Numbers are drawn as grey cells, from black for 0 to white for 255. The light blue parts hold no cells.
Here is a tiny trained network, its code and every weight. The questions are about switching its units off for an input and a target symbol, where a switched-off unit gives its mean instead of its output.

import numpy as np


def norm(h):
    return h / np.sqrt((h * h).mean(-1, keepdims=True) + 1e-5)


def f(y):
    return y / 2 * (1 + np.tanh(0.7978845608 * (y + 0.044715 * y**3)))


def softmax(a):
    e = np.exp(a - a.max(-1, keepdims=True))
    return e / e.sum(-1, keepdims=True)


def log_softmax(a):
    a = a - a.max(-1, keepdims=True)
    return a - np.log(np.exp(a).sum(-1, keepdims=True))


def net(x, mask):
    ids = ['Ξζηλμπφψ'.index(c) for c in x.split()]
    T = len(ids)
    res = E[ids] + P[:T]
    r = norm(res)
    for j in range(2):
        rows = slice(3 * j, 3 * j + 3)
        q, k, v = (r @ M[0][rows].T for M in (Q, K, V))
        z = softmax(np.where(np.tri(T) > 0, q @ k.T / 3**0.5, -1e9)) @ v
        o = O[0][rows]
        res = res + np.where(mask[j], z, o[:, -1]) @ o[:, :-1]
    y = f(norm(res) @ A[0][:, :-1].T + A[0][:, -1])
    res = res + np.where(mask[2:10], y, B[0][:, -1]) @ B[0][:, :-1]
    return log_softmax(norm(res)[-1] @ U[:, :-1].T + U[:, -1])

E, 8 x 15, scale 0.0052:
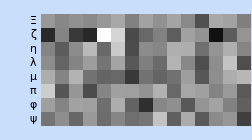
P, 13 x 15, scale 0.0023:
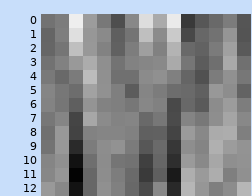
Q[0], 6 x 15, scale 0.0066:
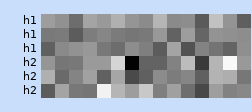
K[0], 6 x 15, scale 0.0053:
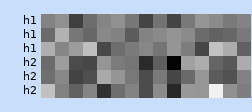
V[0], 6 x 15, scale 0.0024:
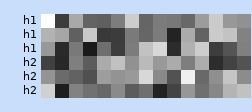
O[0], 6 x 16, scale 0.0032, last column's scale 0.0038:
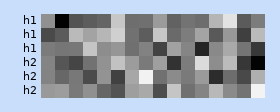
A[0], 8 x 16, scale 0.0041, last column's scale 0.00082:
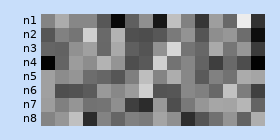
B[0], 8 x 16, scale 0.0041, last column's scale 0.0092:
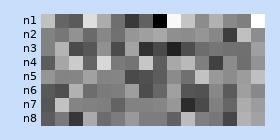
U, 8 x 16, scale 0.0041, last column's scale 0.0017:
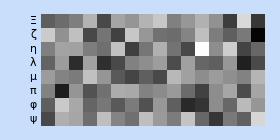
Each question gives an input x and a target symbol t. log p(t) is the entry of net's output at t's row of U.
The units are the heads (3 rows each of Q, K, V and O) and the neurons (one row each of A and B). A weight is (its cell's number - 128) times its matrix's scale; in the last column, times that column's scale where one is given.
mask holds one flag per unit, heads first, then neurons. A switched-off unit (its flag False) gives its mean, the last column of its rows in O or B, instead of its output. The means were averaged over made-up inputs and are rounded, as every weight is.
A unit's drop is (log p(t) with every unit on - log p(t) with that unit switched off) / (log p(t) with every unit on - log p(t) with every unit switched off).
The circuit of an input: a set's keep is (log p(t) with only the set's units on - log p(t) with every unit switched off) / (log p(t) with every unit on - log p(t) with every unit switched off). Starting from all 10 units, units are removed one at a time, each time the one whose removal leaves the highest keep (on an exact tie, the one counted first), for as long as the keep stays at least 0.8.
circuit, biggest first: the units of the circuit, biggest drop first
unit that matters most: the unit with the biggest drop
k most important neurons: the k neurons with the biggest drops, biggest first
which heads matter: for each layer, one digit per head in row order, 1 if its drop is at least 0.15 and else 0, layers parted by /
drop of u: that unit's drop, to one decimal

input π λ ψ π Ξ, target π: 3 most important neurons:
(n1 n6 n7)
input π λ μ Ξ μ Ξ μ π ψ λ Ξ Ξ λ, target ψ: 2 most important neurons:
(n1 n4)
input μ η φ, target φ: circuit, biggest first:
(n1 h2 n7)
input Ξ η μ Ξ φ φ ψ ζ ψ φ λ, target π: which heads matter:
01
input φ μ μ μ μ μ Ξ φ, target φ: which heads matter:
00
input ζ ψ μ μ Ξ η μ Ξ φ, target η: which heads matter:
01
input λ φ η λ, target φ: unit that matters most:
h2
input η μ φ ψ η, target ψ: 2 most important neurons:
(n4 n1)
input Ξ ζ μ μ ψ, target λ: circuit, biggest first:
(h2 h1 n1)
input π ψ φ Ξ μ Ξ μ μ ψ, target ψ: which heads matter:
10
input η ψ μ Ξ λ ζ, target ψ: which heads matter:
00
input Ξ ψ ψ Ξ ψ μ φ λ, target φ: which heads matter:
11
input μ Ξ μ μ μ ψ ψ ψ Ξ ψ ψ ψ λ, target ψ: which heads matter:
10
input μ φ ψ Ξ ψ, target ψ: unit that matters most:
n4
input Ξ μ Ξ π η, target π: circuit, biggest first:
(h2 n1 h1 n6)
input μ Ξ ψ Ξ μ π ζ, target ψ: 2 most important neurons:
(n1 n4)
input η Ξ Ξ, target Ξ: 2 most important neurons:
(n1 n8)
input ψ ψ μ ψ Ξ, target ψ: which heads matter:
11
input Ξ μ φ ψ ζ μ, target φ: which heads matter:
01
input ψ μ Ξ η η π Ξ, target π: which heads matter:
01
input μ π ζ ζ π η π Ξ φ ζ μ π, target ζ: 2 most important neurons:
(n1 n6)
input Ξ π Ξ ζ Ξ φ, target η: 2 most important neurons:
(n1 n3)
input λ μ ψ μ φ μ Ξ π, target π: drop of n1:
0.3
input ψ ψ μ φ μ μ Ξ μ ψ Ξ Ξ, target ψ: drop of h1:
1.1
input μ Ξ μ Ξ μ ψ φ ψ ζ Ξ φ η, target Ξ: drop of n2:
0.2
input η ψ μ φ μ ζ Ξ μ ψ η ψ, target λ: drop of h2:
1.3
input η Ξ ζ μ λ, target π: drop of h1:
0.2
